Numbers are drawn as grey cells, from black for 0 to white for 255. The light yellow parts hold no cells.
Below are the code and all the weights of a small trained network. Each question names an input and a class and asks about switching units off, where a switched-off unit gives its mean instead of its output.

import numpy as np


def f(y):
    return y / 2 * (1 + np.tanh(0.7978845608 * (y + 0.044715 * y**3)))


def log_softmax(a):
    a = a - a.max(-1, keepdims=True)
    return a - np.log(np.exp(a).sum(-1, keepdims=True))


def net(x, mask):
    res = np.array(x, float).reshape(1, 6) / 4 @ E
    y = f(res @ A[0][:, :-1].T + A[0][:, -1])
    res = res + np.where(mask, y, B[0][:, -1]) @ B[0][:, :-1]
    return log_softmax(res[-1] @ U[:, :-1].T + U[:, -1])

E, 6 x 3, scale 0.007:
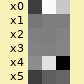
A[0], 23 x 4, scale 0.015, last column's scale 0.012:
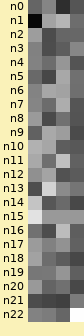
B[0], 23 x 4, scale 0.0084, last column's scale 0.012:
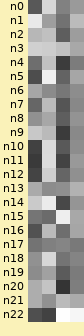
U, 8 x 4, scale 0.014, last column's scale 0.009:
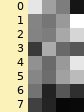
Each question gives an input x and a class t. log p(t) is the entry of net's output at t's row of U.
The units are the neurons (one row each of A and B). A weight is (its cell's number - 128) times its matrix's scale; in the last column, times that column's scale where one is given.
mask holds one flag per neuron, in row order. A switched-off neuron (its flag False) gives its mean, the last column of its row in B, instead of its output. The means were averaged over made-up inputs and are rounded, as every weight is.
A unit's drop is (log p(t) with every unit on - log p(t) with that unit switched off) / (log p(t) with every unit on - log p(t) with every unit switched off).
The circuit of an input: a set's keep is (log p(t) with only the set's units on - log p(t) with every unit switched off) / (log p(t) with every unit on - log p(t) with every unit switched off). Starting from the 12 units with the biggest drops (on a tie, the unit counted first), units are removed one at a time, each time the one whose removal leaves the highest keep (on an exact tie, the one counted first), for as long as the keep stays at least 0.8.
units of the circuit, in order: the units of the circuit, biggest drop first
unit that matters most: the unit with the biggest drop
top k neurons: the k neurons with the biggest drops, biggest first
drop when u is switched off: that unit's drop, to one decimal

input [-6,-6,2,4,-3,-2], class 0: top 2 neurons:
(n14, n2)
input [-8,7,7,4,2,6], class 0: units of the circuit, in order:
(n3, n2)
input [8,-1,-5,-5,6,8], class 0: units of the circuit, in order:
(n1)
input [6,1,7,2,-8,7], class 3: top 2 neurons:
(n5, n16)
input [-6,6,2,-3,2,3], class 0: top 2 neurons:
(n3, n2)
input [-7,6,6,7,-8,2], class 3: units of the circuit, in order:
(n5, n16)
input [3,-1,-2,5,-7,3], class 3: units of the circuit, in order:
(n5, n16, n11)
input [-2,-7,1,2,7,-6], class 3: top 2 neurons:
(n10, n12)
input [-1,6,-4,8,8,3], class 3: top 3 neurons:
(n0, n12, n10)
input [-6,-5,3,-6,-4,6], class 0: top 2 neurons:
(n3, n2)
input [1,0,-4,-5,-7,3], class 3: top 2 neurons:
(n5, n16)
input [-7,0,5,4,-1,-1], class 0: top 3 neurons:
(n14, n2, n3)
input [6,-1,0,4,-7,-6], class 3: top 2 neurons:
(n11, n16)
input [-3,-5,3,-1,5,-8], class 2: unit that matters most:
n15
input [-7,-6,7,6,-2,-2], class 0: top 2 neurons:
(n14, n2)
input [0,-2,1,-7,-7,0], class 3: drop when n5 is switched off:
0.2
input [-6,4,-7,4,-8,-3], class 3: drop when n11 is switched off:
0.2
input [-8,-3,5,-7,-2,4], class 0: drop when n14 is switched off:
0.1
